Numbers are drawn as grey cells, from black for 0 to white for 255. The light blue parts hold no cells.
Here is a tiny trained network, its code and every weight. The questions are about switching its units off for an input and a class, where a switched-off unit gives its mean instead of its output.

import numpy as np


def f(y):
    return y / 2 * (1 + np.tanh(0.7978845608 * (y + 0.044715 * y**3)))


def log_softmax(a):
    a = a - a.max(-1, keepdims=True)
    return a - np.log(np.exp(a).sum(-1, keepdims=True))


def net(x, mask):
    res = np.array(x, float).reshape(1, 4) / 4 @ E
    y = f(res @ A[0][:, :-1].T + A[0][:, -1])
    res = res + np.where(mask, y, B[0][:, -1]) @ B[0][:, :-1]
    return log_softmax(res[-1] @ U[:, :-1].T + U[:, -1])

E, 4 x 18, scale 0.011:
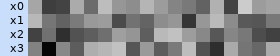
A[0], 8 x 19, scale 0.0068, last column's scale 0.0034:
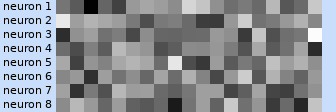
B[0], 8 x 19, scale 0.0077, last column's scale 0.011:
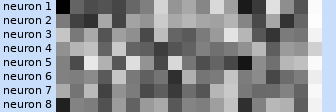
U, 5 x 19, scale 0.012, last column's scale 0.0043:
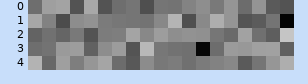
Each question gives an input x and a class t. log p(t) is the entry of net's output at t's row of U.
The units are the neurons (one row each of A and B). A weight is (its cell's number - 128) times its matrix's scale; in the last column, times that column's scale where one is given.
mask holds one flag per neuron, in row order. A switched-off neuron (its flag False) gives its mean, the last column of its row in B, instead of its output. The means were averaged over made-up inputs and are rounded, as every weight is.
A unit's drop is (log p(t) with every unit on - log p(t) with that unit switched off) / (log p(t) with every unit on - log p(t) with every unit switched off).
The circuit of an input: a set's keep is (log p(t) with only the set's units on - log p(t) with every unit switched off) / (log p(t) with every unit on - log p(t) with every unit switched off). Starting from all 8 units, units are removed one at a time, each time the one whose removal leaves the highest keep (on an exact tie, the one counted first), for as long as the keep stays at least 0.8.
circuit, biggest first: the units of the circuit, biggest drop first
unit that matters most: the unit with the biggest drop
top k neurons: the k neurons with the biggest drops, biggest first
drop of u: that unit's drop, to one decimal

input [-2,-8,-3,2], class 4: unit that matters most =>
neuron 3
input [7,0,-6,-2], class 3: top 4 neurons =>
neuron 5; neuron 3; neuron 7; neuron 1
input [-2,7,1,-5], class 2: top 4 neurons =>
neuron 2; neuron 8; neuron 4; neuron 7
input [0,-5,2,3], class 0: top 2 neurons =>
neuron 2; neuron 3
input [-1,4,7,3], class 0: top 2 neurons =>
neuron 2; neuron 7
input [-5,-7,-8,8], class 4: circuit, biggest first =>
neuron 3; neuron 5
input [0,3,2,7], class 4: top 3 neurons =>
neuron 8; neuron 5; neuron 6
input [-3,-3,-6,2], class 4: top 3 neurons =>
neuron 1; neuron 3; neuron 8
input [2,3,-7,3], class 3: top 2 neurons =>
neuron 5; neuron 3
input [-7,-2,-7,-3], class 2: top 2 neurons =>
neuron 2; neuron 4
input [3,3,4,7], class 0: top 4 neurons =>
neuron 7; neuron 4; neuron 2; neuron 1
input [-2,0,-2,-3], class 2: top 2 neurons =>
neuron 4; neuron 7
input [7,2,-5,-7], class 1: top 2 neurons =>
neuron 1; neuron 6
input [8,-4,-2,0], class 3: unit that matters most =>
neuron 5
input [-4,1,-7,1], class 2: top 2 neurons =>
neuron 2; neuron 4
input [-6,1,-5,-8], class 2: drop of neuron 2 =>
1.1
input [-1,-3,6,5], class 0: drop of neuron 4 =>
0.2
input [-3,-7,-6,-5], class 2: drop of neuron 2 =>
0.3
